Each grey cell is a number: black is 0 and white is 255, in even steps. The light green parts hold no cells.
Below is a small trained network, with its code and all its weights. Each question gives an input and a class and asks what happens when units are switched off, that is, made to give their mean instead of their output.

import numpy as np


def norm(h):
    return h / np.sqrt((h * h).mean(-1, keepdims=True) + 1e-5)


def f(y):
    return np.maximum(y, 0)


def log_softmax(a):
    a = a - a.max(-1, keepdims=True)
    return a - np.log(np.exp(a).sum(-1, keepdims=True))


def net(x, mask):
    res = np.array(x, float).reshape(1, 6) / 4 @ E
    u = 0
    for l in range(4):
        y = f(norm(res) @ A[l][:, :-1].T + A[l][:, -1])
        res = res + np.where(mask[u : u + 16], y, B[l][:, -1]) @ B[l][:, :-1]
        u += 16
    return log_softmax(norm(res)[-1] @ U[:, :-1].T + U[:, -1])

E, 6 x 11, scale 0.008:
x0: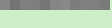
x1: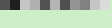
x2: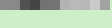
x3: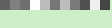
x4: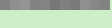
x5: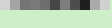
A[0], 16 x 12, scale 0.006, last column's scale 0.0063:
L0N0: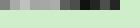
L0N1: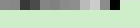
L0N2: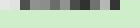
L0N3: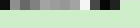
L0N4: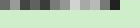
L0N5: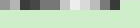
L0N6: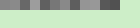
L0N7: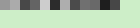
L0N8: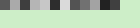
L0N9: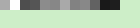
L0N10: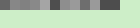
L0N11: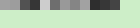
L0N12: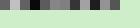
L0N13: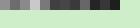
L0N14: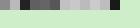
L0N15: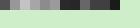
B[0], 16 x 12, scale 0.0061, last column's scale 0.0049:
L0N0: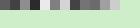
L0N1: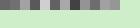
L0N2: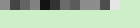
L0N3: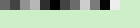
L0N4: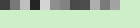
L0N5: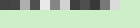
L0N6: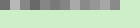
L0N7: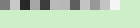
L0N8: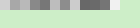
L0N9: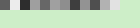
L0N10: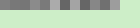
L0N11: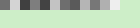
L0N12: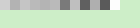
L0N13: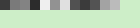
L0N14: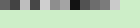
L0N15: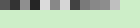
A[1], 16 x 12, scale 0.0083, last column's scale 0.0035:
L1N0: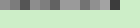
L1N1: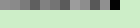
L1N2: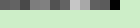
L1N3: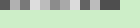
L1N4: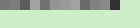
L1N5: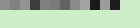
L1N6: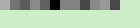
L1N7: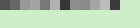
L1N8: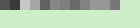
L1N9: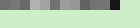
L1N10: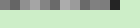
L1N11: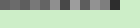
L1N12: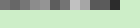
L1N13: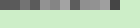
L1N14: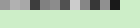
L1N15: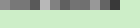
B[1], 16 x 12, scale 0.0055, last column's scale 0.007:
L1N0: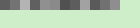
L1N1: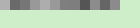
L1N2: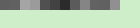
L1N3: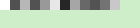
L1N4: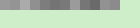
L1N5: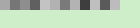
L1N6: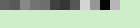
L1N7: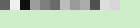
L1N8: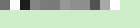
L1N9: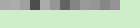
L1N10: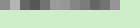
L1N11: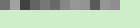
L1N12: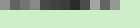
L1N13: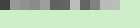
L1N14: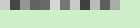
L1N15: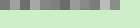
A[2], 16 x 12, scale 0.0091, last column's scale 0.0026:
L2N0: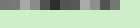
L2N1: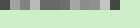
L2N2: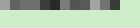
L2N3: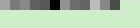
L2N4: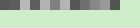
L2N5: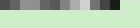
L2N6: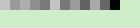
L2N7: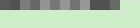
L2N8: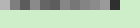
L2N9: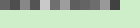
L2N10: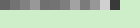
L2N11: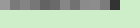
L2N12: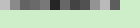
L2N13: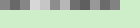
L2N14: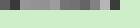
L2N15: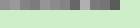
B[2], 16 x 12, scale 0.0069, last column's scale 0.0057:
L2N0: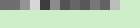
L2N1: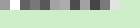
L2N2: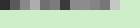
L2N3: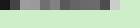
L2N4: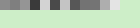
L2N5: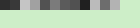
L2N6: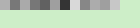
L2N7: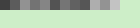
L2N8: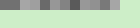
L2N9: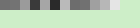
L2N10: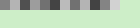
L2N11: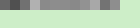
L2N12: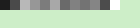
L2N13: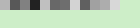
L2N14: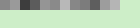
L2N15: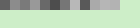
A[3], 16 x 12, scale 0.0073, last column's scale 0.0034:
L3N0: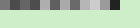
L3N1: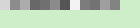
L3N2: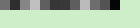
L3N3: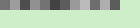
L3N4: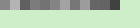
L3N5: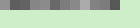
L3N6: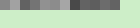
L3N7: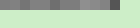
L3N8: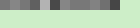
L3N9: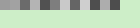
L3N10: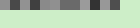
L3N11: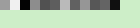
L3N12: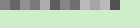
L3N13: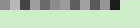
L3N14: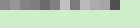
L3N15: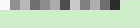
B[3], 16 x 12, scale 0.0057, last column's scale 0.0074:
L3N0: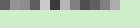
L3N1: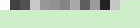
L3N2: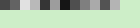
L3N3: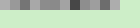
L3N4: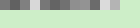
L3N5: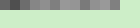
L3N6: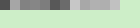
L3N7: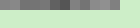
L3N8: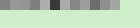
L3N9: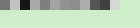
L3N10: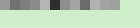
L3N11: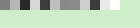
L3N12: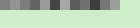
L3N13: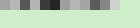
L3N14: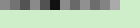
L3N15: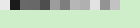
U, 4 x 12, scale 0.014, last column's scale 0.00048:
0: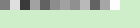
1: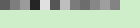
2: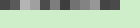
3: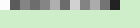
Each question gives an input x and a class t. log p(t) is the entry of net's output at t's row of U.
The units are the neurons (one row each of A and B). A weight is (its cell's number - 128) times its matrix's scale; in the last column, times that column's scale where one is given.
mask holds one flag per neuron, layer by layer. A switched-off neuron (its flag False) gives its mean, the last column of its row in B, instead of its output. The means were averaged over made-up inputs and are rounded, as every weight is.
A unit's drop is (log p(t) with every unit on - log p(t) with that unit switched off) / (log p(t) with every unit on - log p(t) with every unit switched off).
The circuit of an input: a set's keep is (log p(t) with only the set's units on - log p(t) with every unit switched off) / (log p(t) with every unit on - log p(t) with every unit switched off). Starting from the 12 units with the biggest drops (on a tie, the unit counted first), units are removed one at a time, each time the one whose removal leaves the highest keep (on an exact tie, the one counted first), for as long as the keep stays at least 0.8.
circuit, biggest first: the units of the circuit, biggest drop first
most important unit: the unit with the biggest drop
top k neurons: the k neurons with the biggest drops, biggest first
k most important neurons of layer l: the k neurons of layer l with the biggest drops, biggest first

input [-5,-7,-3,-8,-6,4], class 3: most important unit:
L0N12
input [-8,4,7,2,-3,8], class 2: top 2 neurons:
L1N6, L0N2
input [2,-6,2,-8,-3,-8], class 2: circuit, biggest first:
L0N3, L2N5
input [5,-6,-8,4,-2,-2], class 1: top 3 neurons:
L0N0, L0N13, L0N15
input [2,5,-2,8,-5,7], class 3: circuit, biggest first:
L1N3, L2N13
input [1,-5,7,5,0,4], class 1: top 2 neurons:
L0N14, L0N5
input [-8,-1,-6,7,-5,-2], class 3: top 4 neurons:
L0N8, L1N3, L0N5, L0N14
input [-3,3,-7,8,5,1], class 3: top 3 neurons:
L1N3, L0N8, L0N5
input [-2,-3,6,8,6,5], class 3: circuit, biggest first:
L0N8, L1N3
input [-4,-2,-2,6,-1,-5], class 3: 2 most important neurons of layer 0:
L0N8, L0N2
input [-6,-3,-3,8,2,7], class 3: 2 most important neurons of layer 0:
L0N8, L0N3
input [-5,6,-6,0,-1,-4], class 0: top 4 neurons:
L1N8, L0N5, L1N7, L0N14
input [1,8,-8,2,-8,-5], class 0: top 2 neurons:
L1N8, L1N7
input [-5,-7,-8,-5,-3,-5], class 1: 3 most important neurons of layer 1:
L1N8, L1N7, L1N5
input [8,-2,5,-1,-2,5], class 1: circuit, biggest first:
L0N14
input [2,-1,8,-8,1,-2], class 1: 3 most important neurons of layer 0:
L0N5, L0N14, L0N4
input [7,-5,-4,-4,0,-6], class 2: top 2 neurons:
L0N3, L1N8
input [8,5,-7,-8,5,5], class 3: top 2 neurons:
L1N14, L0N5
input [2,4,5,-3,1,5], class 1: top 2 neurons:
L0N3, L0N14
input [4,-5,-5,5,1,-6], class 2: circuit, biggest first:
L0N3
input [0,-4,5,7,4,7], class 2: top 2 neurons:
L0N2, L0N12
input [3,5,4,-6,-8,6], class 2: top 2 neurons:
L0N8, L1N3
